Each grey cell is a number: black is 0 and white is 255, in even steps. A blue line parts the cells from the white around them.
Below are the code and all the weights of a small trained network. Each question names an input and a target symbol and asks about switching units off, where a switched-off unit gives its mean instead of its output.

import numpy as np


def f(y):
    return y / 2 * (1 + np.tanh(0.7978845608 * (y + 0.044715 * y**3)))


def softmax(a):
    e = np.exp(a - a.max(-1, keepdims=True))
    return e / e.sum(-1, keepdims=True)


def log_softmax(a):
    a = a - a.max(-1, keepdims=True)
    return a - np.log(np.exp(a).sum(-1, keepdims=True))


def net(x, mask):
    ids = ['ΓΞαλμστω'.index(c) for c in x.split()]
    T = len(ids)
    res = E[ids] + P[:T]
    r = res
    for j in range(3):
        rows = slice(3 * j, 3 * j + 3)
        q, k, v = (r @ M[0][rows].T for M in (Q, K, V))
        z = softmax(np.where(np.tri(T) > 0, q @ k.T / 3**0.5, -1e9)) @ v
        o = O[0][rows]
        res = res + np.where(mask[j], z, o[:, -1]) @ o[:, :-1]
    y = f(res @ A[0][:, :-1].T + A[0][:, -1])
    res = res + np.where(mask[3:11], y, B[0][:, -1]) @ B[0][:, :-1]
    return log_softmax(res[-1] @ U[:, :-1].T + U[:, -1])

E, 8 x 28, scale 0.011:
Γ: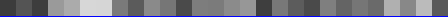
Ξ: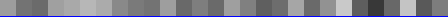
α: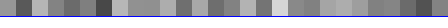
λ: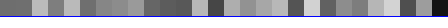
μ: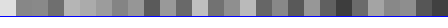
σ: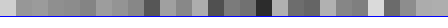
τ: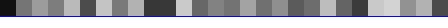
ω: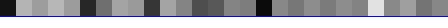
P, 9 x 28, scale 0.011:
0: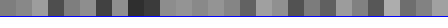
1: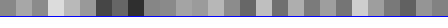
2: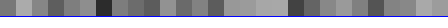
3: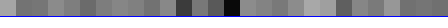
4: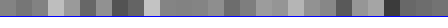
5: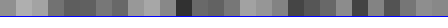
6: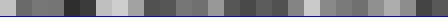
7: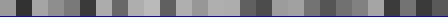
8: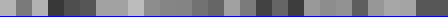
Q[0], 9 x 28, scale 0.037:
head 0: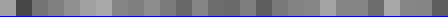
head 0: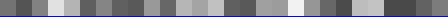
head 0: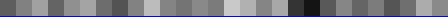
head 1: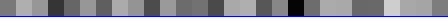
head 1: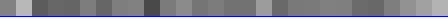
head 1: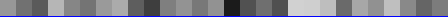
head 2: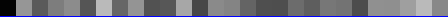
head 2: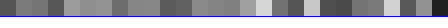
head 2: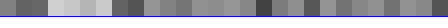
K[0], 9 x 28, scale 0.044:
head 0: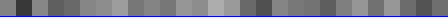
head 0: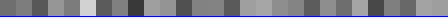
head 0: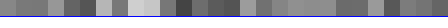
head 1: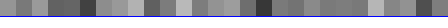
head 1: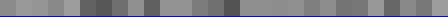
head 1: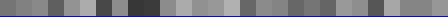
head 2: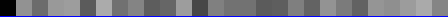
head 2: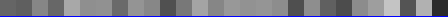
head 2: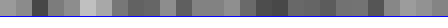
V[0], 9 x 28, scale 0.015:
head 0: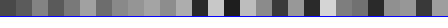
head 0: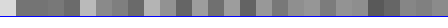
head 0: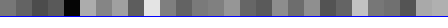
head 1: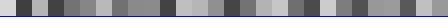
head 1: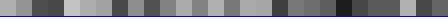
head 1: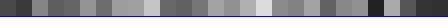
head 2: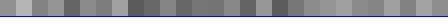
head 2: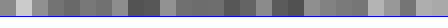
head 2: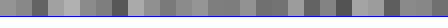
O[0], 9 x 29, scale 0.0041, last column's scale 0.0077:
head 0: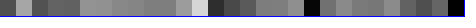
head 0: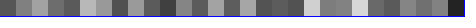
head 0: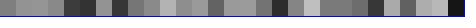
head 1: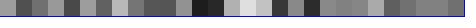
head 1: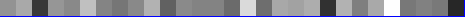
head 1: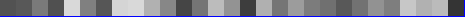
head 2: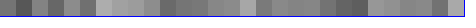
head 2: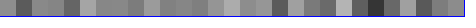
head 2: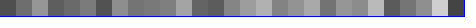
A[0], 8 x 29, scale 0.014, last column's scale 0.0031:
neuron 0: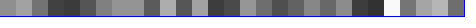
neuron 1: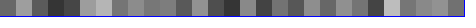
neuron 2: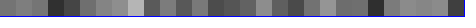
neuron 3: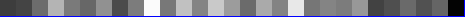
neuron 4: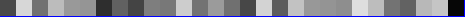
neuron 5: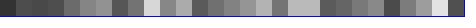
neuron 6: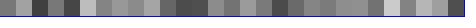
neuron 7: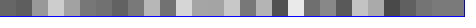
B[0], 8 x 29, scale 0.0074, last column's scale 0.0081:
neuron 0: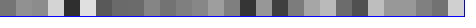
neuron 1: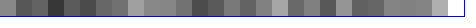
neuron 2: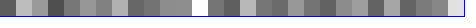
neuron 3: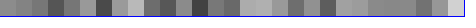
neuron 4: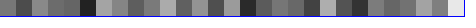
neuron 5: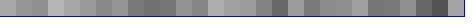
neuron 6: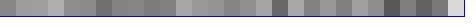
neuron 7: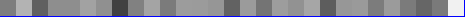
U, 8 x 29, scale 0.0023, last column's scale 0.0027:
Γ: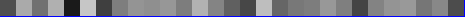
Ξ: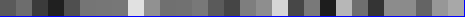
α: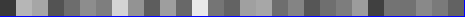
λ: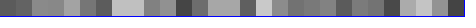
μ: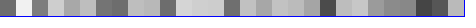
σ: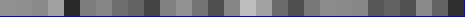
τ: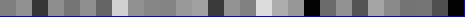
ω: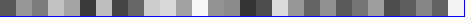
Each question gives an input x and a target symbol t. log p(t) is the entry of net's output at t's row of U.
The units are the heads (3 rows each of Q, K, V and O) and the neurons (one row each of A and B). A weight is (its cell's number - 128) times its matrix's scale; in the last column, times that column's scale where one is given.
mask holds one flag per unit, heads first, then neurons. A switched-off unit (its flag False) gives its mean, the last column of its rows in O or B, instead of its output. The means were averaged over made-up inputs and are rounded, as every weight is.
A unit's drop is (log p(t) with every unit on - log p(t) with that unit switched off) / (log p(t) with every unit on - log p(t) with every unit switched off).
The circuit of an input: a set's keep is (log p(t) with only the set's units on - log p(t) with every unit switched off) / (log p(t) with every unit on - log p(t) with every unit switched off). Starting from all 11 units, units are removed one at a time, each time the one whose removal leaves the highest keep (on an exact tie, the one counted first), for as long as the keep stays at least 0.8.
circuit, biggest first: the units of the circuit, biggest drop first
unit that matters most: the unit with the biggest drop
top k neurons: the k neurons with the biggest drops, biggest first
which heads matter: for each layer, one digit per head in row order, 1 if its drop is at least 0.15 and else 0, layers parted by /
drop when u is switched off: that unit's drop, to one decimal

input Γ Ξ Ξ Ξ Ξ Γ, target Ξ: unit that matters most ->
neuron 1
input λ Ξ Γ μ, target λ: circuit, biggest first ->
head 0; head 1
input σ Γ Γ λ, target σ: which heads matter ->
010
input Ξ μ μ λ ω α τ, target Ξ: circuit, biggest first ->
head 0; neuron 1; head 1
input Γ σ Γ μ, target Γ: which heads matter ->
100
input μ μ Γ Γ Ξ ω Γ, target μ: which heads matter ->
110
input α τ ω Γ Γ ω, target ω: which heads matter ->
110
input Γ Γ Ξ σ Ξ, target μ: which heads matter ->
000
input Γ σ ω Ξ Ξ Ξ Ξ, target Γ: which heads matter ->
100
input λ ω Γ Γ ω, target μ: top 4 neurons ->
neuron 5; neuron 7; neuron 3; neuron 1
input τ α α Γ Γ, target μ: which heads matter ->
001
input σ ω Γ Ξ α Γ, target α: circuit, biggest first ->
head 1; neuron 2; head 0
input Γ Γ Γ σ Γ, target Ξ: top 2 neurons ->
neuron 3; neuron 1
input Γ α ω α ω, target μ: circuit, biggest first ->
head 2; neuron 7; neuron 4
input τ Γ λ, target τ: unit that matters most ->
head 0
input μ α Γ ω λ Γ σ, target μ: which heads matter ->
110
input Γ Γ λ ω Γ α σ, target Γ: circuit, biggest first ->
neuron 0; head 0
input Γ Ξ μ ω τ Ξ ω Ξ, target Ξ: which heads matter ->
100
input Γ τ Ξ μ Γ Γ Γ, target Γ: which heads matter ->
100
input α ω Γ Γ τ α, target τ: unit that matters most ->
head 0
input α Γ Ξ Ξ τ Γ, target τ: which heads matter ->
110
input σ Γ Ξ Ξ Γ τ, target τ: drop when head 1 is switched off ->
0.2
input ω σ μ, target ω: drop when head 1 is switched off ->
0.9
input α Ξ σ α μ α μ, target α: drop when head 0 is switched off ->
0.2
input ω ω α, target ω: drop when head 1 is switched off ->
0.8
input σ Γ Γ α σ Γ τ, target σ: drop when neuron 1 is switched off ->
0.0
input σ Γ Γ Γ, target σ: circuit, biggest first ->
head 1
